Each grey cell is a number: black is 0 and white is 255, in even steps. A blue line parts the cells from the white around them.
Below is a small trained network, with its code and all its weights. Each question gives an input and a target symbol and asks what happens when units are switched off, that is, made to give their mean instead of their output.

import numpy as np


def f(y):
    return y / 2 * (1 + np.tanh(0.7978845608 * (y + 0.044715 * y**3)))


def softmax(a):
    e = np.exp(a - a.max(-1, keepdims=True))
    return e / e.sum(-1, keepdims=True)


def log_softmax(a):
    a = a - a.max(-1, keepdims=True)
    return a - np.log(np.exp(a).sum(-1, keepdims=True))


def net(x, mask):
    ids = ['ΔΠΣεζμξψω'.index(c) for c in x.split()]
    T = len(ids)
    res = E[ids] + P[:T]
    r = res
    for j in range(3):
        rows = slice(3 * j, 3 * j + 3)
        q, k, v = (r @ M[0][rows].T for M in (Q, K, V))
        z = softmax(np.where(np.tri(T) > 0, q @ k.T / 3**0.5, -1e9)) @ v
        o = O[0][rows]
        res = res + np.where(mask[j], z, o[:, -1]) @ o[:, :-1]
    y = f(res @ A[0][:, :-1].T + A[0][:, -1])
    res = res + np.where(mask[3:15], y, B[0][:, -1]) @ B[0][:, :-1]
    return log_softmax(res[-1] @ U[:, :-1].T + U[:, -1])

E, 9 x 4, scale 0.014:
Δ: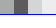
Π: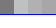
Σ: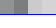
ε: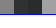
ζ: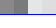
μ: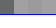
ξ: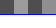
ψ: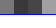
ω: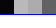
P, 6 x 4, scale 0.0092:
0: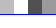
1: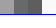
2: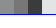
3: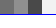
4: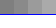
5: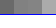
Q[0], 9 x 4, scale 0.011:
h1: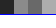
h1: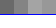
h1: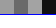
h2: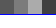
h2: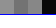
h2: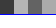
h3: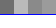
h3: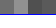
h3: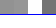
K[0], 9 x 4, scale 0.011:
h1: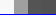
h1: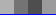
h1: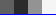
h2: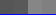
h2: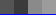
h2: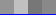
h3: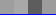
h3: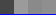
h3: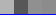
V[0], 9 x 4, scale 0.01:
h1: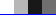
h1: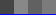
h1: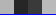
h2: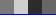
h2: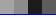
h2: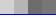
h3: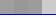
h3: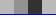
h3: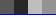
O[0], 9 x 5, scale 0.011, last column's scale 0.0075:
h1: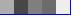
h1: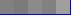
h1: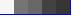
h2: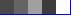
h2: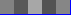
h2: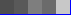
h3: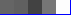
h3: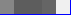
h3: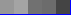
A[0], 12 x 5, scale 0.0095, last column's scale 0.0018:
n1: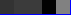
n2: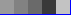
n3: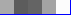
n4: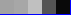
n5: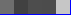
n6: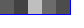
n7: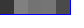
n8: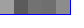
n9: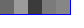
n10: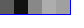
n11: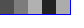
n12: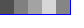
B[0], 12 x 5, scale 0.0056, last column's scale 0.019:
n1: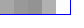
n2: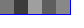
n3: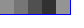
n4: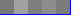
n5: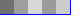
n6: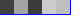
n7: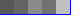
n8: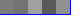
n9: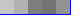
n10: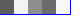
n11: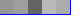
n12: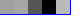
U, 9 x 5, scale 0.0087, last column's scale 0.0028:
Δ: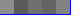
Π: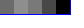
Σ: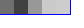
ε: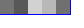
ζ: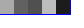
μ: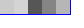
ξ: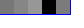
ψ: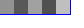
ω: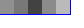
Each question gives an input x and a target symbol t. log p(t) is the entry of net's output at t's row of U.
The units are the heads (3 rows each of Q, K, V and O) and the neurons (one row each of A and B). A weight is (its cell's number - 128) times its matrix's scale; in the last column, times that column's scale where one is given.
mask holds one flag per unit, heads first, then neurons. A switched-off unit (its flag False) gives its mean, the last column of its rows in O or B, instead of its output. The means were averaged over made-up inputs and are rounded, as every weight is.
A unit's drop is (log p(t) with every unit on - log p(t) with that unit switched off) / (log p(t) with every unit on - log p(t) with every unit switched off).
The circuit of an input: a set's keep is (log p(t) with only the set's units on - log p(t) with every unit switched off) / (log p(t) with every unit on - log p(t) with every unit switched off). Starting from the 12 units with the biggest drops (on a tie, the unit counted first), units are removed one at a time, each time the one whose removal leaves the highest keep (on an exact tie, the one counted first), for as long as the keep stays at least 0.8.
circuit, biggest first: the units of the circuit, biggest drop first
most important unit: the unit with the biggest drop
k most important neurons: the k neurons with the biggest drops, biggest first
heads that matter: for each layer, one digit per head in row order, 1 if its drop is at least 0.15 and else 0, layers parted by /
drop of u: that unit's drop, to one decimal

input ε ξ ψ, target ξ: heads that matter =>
100
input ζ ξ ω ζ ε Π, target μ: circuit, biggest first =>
h2
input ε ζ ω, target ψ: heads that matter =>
100
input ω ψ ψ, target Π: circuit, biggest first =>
n12; h1; n10
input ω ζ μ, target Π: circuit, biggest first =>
h1; n12
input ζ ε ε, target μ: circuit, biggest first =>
h2; n9; h1
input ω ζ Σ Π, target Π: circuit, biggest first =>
h1; n12
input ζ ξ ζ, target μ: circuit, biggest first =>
h2; h1
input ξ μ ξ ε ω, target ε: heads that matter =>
000
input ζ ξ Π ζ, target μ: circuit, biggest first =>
h2; n12
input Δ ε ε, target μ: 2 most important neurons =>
n9; n7
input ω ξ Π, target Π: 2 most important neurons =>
n12; n1
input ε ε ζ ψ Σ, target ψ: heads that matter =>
100
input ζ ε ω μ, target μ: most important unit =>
h2
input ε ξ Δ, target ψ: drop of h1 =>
0.7
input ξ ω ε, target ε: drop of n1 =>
0.1
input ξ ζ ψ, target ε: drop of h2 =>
0.4
